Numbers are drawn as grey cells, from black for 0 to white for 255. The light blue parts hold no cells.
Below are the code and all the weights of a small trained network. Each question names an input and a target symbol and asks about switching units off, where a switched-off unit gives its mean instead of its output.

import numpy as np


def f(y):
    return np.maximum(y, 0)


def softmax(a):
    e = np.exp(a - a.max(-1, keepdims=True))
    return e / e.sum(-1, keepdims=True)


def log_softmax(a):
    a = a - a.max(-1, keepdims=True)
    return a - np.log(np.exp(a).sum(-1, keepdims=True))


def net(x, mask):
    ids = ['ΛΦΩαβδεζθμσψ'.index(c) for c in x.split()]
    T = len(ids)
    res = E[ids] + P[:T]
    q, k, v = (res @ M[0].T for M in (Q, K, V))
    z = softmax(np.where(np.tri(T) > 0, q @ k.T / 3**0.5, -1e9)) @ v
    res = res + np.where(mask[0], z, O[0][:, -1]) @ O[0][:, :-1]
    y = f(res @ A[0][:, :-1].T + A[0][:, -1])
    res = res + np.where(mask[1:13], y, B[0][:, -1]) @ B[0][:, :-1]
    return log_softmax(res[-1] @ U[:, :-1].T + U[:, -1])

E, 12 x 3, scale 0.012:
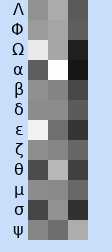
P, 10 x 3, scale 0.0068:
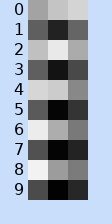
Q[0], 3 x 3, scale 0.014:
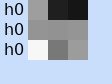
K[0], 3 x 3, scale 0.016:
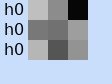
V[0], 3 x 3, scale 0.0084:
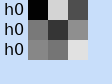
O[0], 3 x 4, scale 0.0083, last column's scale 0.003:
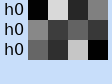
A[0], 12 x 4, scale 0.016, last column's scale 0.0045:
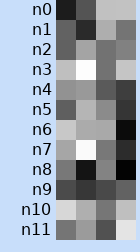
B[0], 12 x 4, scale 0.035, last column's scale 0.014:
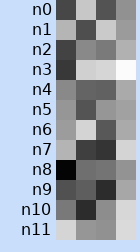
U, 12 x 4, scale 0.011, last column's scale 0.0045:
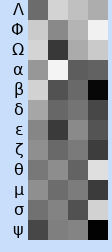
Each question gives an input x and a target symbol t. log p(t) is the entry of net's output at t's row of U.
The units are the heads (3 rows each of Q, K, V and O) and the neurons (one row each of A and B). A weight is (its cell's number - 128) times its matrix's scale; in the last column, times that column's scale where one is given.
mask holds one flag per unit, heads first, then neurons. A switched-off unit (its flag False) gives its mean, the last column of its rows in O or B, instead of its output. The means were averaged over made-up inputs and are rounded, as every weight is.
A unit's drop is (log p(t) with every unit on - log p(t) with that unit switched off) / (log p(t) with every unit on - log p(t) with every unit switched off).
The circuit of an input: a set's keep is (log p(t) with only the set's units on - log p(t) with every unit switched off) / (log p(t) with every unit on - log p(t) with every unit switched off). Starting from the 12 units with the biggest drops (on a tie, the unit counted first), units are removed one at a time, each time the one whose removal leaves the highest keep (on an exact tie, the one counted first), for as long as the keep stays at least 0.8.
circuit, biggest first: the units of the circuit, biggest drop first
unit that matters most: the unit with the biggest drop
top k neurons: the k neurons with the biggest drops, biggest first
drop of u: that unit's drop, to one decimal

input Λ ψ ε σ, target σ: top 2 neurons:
n3; n9
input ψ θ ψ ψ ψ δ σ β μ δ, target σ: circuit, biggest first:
n9
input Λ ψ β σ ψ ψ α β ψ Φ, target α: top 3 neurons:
n3; n11; n10
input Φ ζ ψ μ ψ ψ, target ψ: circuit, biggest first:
n8; h0
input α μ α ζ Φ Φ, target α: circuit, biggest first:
n10; h0
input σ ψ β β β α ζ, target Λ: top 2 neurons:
n3; n1
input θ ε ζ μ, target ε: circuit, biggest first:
n3; h0; n11; n8
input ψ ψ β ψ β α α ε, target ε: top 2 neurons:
n8; n10
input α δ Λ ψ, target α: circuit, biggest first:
n10; n3; n7; n0
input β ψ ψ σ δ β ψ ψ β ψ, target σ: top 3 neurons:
n3; n10; n9
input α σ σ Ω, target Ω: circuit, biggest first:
n10; h0
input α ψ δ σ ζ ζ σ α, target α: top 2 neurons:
n3; n11
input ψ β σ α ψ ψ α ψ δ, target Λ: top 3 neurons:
n3; n1; n5
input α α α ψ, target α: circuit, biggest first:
n10
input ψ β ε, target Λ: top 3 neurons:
n3; n6; n10
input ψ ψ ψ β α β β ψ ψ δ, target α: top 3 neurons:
n10; n11; n3
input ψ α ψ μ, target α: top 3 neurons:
n10; n11; n3
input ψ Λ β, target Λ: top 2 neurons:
n3; n11
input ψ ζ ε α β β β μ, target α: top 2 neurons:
n10; n7
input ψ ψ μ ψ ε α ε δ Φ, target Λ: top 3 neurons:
n3; n6; n11
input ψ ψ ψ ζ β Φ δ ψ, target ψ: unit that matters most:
n7
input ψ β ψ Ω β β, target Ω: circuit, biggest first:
n3; n6
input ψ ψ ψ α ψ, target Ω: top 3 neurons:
n3; n1; n2
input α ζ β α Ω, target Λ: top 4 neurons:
n3; n6; n10; n1
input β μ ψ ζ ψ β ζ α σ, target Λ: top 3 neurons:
n3; n2; n1
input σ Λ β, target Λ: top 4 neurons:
n3; n1; n9; n2
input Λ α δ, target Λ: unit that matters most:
n3
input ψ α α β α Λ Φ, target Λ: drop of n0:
-0.1
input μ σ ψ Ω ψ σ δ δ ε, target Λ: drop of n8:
-0.1
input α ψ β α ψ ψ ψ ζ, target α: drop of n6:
-0.2
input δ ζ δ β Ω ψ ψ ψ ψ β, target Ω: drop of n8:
0.2
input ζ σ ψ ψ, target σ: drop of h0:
0.3
